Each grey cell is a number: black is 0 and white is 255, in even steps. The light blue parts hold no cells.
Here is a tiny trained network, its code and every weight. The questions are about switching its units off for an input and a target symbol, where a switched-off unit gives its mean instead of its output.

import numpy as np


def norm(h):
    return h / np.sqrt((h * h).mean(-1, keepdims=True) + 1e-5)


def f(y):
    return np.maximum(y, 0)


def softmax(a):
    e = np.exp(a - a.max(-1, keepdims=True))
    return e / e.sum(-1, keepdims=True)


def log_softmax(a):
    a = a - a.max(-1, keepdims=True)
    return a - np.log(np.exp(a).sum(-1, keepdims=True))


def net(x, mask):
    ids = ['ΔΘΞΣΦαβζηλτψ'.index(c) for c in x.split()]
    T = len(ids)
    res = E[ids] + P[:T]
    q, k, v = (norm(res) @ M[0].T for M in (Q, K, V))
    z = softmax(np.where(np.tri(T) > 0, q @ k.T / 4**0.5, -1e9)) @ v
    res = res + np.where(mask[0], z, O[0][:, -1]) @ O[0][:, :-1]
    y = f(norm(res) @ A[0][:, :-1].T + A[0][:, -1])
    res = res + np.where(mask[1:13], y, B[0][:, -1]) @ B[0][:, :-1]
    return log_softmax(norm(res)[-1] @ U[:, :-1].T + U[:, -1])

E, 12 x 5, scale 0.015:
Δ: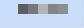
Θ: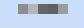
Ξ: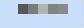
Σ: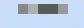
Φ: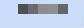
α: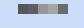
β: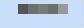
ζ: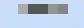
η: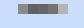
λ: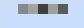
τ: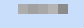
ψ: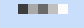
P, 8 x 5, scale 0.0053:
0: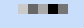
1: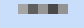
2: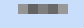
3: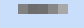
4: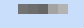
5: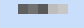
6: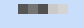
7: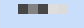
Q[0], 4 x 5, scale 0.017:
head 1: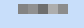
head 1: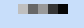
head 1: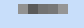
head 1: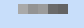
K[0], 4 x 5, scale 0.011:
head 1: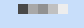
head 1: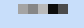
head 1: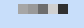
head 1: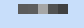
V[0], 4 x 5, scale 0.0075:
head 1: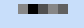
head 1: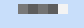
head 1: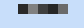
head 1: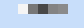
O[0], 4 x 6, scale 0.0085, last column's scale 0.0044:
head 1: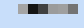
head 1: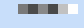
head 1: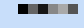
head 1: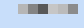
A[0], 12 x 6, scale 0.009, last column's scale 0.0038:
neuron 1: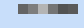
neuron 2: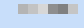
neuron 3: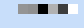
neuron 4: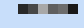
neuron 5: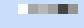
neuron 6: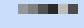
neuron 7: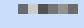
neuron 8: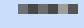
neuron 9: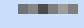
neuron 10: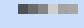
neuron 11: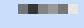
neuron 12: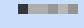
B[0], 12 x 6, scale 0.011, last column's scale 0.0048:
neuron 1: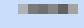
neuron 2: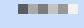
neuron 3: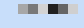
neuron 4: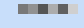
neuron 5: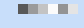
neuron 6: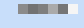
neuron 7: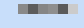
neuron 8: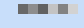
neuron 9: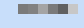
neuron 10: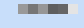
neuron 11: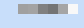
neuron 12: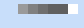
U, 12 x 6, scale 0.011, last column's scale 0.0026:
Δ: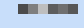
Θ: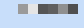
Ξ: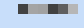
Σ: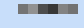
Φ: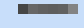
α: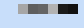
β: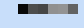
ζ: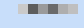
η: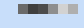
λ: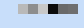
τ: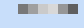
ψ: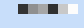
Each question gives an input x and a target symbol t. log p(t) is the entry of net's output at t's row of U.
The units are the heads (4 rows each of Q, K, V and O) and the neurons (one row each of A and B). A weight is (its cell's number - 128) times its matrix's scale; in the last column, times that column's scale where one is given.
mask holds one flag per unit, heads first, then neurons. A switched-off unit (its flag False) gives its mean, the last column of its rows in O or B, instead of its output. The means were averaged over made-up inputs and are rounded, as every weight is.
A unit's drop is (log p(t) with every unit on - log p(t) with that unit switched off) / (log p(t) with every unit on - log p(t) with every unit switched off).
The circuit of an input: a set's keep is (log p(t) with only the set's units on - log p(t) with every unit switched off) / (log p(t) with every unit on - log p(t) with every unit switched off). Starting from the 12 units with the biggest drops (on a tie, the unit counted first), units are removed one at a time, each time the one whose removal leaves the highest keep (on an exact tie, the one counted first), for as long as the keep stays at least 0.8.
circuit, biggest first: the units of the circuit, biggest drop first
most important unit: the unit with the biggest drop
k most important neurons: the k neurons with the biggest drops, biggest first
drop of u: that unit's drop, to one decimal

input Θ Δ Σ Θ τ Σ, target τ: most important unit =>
head 1
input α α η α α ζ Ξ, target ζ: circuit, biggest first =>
head 1; neuron 5
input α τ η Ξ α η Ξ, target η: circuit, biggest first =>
head 1; neuron 5
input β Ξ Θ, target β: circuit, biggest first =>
head 1; neuron 3; neuron 11
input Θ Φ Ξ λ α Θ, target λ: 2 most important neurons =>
neuron 3; neuron 5
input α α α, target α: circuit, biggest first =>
neuron 4; neuron 5
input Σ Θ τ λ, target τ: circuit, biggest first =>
head 1; neuron 5
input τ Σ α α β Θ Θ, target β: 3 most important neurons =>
neuron 3; neuron 11; neuron 6
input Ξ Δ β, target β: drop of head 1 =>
0.2
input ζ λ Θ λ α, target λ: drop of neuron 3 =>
0.1
